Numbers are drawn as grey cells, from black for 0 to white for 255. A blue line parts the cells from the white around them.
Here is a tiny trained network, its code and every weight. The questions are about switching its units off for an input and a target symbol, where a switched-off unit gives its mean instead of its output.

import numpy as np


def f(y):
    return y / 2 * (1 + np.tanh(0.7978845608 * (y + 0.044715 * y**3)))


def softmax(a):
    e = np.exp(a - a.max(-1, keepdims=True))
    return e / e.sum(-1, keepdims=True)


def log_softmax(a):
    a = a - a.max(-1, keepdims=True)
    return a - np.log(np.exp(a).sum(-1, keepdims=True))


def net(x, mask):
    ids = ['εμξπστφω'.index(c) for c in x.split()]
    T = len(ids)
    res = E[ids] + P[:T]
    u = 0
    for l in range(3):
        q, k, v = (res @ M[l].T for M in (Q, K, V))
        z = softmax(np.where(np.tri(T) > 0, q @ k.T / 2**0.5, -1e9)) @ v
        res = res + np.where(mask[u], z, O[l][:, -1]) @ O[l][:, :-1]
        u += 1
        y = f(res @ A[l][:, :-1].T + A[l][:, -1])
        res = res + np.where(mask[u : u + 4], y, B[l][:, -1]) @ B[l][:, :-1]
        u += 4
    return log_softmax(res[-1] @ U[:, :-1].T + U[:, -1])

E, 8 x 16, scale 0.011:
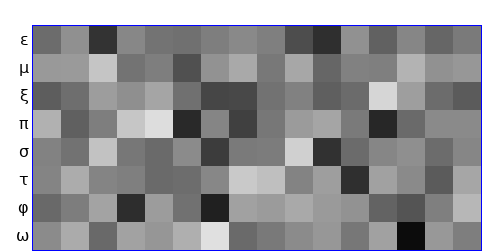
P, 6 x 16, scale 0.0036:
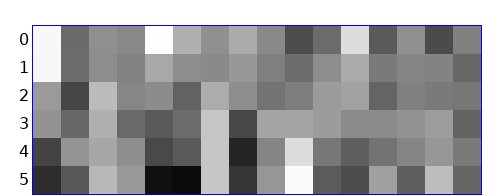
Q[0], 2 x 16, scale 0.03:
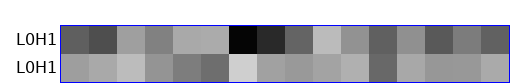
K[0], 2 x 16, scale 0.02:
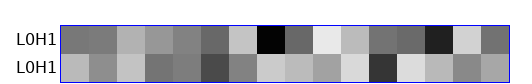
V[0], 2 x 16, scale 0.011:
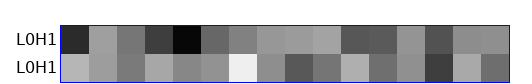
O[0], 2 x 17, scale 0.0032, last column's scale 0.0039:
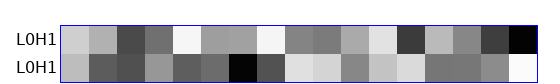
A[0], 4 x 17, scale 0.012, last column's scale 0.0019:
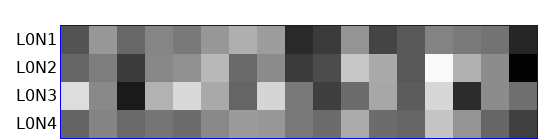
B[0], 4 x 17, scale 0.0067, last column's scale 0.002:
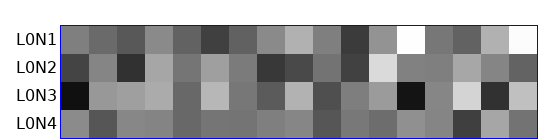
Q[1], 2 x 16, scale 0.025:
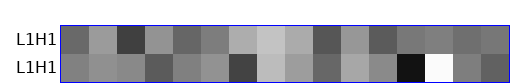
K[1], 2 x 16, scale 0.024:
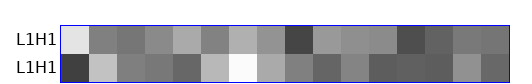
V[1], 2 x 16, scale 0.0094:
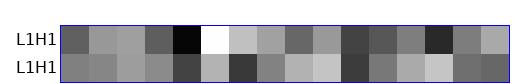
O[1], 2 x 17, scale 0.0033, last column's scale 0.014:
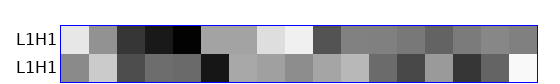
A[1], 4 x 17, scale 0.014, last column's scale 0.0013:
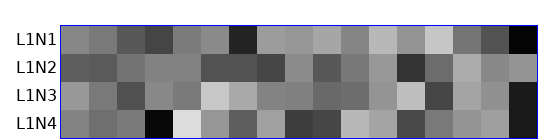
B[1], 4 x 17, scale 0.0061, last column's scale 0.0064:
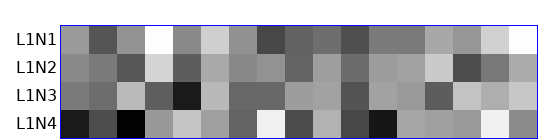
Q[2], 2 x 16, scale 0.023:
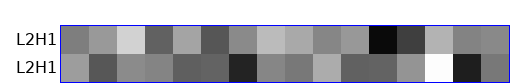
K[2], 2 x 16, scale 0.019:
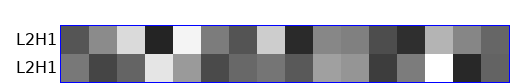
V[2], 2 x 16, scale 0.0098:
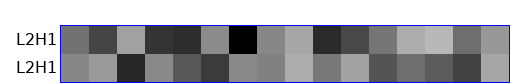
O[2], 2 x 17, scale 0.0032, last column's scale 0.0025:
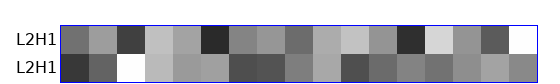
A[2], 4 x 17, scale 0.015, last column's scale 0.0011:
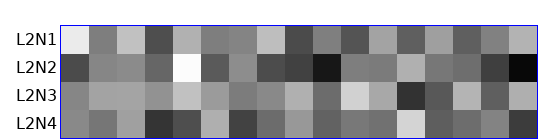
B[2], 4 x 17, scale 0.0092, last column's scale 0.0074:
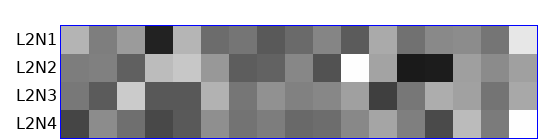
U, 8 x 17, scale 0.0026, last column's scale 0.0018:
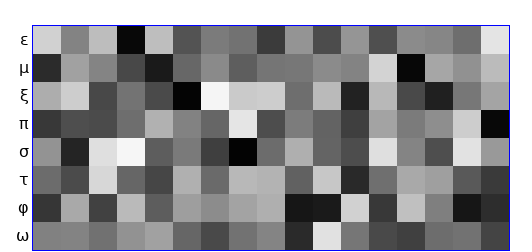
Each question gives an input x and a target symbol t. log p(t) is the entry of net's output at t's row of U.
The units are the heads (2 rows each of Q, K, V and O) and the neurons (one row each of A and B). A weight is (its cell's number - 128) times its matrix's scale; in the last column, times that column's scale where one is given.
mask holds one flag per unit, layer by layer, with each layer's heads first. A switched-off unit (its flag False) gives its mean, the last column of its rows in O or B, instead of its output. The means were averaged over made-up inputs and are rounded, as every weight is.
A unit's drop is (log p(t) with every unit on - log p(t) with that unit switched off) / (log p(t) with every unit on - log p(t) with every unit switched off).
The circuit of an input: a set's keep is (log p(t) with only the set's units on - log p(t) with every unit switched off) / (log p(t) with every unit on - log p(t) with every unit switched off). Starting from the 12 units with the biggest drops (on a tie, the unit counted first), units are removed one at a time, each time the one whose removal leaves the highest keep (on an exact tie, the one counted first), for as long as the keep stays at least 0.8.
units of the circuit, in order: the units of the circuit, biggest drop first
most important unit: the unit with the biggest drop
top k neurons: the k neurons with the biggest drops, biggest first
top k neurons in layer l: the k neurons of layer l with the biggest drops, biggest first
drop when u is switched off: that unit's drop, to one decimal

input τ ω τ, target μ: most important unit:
L1H1
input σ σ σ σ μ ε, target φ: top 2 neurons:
[L0N3, L1N2]
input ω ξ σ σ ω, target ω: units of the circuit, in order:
[L1H1, L2N2, L0H1, L1N3]
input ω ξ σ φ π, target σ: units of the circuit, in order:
[L1N2, L2H1, L0H1]
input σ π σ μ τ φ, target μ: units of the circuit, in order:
[L2N4, L0H1]
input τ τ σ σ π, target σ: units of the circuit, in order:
[L0H1, L1N2, L1H1]
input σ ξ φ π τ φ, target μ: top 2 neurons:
[L2N4, L1N2]
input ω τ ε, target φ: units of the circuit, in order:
[L0N3, L1N2, L0H1]
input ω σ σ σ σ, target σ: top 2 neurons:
[L1N1, L2N4]
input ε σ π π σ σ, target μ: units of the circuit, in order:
[L2N4, L2H1]
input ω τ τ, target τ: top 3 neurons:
[L2N3, L0N3, L0N1]
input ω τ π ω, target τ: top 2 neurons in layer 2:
[L2N3, L2N1]
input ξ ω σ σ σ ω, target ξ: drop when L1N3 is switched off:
0.2
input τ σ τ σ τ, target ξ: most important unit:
L0H1
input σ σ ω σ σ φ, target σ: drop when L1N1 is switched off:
0.2
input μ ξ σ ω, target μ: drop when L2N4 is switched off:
0.4
